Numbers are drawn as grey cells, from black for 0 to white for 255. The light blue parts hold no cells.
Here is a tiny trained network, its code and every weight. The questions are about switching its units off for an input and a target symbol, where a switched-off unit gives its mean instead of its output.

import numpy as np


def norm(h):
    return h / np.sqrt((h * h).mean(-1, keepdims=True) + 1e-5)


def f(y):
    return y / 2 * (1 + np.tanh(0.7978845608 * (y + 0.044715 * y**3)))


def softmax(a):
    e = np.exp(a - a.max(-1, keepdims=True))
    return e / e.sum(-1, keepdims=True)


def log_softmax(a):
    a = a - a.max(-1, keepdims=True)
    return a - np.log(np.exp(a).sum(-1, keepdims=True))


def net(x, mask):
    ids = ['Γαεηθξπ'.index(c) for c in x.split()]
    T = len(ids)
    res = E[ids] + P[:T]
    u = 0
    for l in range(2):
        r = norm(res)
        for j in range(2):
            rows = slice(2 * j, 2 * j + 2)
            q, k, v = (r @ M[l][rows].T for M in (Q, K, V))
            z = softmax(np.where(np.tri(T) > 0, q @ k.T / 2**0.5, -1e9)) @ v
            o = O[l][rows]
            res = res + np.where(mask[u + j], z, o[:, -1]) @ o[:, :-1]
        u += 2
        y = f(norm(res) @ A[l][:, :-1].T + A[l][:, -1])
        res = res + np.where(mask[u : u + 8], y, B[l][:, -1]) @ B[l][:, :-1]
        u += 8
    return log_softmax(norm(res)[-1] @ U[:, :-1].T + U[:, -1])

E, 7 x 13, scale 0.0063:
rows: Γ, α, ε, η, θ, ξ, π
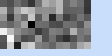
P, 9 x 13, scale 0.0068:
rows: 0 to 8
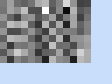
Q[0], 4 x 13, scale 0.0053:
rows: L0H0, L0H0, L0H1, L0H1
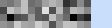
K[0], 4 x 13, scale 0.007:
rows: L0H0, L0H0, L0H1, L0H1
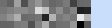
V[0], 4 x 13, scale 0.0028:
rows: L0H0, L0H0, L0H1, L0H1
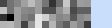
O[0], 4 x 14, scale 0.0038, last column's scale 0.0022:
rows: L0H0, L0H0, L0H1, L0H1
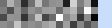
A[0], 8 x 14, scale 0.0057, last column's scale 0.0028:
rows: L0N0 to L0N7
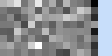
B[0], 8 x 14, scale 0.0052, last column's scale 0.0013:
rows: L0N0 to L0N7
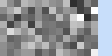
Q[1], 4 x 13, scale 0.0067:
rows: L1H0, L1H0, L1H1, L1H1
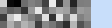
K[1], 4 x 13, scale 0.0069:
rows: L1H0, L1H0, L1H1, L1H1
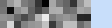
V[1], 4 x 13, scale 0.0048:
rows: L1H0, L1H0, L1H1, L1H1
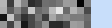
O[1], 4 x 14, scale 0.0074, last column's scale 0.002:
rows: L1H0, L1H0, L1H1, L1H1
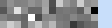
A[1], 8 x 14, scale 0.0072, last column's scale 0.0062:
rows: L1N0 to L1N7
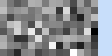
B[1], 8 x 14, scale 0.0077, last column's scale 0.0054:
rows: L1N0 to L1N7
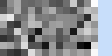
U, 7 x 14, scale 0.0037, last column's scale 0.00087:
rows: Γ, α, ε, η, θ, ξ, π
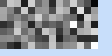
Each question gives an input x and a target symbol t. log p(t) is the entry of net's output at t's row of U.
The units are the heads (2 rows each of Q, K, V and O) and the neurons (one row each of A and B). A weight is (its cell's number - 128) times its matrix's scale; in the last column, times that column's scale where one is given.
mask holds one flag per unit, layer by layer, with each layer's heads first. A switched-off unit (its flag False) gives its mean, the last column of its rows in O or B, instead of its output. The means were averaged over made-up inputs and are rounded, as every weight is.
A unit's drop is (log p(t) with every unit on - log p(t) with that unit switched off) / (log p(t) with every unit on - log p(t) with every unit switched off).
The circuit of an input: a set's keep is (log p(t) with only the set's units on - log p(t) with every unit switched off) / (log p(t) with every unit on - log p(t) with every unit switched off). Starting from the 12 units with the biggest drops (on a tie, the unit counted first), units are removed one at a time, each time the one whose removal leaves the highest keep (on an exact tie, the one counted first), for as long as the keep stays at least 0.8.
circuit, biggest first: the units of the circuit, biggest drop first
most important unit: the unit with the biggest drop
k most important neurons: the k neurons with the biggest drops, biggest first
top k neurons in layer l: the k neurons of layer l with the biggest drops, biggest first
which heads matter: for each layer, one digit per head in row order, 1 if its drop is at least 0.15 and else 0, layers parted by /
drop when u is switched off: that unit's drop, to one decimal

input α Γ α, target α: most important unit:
L1H1
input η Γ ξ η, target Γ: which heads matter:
00 / 11
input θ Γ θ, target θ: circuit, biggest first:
L1H0, L1H1, L1N1, L0H1
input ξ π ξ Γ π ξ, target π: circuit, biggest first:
L0N0, L1N7, L1H0, L1H1
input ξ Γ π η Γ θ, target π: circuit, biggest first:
L1N7, L1H0
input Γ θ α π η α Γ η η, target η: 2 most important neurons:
L1N0, L1N5
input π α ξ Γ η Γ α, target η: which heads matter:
00 / 10
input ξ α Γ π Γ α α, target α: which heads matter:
00 / 11
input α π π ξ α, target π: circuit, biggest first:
L1H1, L1N7
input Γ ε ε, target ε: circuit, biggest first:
L1H1, L1H0, L1N3
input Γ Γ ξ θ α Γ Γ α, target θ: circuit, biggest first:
L1N4, L1H0, L0N2
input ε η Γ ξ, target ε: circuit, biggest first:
L1H1, L1N3
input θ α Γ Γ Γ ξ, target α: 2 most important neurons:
L1N0, L0N0
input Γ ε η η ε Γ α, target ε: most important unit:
L1H1
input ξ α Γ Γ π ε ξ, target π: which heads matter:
00 / 01
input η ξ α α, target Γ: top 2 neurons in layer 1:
L1N0, L1N6
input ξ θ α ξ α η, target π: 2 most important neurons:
L0N0, L1N7
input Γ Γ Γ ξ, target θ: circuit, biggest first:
L1N4, L1H1, L1H0
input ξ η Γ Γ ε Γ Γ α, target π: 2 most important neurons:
L0N0, L1N7
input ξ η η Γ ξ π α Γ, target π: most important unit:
L0N0
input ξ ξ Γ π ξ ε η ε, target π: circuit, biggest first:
L1N7, L1H0
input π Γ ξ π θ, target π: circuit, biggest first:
L1H1, L1N7
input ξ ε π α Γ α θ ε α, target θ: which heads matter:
01 / 10
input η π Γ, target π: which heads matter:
00 / 00
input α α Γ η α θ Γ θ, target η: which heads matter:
00 / 11
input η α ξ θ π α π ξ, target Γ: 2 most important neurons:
L1N0, L1N6
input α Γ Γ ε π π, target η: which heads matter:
00 / 11
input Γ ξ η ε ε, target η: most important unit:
L1H0
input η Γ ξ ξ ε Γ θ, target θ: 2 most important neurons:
L1N1, L0N4
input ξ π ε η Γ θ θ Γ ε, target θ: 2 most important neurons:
L1N1, L1N6
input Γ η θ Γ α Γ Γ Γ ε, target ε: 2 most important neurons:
L0N3, L1N3
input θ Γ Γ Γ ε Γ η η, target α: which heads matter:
00 / 10
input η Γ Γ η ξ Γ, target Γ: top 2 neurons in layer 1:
L1N0, L1N6
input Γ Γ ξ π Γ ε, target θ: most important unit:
L1N4
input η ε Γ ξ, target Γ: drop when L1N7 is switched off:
0.0
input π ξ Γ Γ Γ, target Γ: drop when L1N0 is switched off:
0.1
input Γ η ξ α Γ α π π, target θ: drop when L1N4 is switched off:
0.3
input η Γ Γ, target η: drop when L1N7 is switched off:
0.1
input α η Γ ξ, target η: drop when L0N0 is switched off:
0.2
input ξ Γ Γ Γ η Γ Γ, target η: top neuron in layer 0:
L0N5
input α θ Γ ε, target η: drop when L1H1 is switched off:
0.8
